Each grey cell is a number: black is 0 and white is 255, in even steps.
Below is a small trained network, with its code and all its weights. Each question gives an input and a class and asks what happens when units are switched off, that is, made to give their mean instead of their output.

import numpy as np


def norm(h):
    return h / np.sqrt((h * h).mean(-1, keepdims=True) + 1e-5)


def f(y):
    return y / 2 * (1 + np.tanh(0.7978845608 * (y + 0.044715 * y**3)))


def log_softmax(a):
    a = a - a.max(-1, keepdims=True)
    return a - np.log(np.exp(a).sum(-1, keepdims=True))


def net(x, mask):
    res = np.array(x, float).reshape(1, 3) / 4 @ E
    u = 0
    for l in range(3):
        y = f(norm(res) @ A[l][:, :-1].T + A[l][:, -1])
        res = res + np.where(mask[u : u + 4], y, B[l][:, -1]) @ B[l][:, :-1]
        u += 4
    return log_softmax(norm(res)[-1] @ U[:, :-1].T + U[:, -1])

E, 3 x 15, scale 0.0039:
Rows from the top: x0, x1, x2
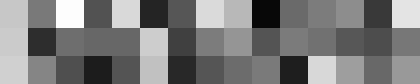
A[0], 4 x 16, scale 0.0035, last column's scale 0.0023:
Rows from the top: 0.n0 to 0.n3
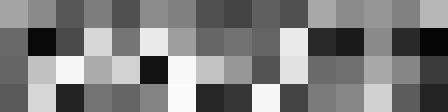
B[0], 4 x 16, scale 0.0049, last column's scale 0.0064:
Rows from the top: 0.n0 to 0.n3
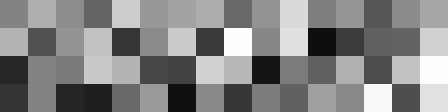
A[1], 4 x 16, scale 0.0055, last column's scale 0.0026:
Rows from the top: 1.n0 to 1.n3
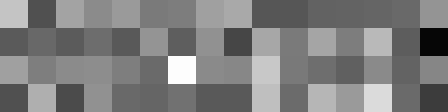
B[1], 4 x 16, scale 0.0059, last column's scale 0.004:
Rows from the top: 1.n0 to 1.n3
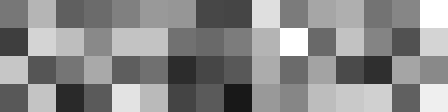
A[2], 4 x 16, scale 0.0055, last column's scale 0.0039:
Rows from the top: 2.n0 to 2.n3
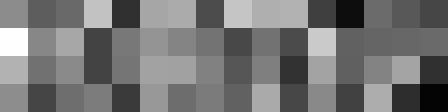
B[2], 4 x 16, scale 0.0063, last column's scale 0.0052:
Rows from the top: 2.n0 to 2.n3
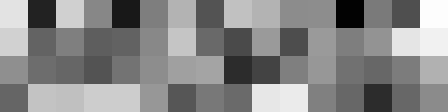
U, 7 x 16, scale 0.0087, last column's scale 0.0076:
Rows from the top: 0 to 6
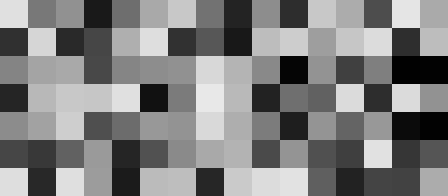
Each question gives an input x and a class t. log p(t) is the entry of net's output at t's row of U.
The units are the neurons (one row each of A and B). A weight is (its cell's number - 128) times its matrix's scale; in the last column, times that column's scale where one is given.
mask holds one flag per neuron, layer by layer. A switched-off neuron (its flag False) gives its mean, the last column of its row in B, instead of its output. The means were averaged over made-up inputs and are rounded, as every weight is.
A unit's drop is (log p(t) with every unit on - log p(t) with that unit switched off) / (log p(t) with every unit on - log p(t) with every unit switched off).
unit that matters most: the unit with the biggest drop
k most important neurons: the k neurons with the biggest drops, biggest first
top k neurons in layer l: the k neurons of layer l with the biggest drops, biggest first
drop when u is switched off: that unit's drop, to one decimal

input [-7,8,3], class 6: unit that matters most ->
0.n1
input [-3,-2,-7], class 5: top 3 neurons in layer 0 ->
0.n2; 0.n3; 0.n1
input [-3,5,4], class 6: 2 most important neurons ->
0.n3; 1.n3
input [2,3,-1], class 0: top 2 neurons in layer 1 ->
1.n1; 1.n3
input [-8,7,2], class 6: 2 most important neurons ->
0.n1; 2.n0
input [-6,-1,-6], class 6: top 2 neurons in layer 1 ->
1.n0; 1.n2
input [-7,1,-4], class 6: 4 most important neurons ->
0.n1; 2.n0; 1.n0; 1.n2
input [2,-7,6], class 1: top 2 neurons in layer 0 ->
0.n2; 0.n1
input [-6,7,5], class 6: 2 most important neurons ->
0.n1; 1.n3
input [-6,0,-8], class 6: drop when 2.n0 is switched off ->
0.1
